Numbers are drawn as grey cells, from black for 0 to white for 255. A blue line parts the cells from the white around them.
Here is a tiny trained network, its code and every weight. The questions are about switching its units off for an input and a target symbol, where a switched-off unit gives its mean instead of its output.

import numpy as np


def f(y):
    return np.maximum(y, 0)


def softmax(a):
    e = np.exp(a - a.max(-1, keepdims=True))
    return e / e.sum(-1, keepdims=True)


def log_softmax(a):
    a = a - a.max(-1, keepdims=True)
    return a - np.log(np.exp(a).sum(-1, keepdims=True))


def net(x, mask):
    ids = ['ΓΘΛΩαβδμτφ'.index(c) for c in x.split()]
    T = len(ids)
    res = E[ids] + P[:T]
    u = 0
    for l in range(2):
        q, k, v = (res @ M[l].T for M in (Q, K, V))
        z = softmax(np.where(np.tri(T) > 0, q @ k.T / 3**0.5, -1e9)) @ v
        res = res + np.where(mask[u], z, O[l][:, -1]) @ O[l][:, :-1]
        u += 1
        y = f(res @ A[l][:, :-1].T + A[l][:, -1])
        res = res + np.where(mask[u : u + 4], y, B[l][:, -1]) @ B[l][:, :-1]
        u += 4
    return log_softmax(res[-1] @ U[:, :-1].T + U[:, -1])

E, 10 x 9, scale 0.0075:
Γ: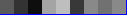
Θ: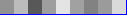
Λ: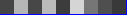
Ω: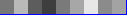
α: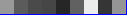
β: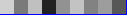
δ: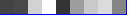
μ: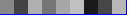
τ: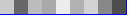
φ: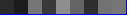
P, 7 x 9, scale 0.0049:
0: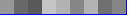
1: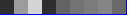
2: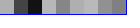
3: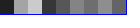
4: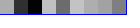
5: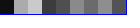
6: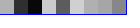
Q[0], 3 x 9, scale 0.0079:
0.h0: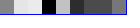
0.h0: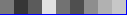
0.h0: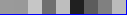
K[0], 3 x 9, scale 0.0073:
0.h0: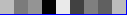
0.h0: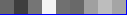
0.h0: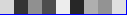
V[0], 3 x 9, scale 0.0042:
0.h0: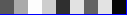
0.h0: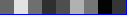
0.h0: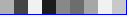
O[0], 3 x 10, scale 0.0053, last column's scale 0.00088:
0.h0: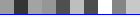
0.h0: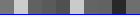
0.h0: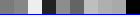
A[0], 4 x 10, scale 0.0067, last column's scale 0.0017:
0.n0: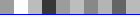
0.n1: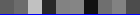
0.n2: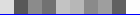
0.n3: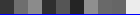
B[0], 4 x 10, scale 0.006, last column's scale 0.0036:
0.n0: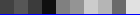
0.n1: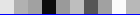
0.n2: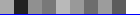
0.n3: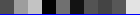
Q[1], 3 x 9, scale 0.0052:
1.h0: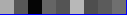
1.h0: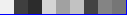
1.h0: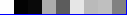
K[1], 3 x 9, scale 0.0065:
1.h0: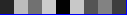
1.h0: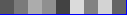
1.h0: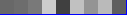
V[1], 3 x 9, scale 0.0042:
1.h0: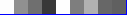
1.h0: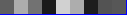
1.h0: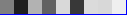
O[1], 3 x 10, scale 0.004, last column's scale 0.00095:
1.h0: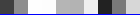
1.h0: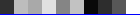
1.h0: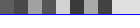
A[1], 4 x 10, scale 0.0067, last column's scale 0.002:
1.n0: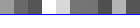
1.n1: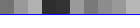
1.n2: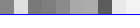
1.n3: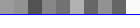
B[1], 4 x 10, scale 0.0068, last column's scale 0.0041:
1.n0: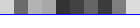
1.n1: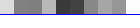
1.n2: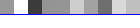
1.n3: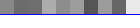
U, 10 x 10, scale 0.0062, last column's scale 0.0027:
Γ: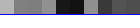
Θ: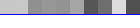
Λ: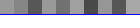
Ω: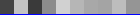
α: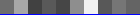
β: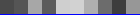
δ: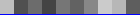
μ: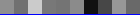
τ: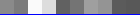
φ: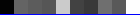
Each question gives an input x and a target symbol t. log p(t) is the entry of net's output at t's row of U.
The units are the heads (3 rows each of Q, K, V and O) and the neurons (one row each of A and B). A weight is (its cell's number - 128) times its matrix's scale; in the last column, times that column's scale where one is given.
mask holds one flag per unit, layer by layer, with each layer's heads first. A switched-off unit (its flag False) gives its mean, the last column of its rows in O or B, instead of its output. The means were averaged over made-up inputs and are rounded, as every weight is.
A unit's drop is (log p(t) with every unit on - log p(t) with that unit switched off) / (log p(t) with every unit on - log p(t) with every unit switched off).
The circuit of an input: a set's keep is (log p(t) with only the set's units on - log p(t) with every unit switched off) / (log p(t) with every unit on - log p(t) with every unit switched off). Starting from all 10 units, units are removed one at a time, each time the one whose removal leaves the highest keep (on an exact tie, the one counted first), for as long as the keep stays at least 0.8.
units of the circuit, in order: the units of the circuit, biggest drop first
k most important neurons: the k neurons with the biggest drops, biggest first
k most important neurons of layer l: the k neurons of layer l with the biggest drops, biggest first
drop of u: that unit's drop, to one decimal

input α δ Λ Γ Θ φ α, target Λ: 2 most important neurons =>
1.n3; 0.n3
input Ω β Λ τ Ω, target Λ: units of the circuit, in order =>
0.h0; 1.h0; 1.n3
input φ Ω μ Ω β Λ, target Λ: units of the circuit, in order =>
0.h0; 1.h0; 0.n3
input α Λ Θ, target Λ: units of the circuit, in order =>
1.h0; 0.h0; 1.n3
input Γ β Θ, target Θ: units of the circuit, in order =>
1.n2; 1.n0; 0.h0; 1.h0
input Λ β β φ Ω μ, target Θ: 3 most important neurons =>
0.n1; 1.n2; 1.n1
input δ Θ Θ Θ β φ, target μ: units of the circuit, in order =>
0.n1; 0.n3; 1.h0
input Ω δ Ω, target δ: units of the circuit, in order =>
0.h0; 1.h0
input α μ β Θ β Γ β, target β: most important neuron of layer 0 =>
0.n2
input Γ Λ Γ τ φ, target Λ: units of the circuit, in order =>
0.h0; 1.h0
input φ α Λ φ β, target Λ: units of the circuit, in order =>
1.h0; 0.h0; 1.n3
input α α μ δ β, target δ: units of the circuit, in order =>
1.h0; 0.h0; 0.n2
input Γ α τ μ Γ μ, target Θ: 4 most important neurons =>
0.n1; 1.n2; 1.n1; 0.n2
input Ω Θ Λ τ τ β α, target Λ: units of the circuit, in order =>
0.h0; 1.h0; 1.n3
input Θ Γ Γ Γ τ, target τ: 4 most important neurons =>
1.n0; 0.n2; 0.n3; 0.n0
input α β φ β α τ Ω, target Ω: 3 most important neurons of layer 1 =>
1.n2; 1.n0; 1.n1
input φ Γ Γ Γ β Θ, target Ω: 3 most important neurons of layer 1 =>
1.n2; 1.n0; 1.n1
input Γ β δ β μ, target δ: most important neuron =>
0.n3
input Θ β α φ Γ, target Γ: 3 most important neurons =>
1.n0; 0.n0; 0.n1
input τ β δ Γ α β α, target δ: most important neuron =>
0.n3
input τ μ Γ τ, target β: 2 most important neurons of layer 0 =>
0.n0; 0.n2
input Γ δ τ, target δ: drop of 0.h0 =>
0.5
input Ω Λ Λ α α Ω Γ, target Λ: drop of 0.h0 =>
0.6
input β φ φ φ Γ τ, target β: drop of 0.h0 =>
0.1
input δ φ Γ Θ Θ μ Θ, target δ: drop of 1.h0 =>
0.9
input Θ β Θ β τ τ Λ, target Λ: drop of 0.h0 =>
0.6
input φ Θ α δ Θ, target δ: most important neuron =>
0.n2
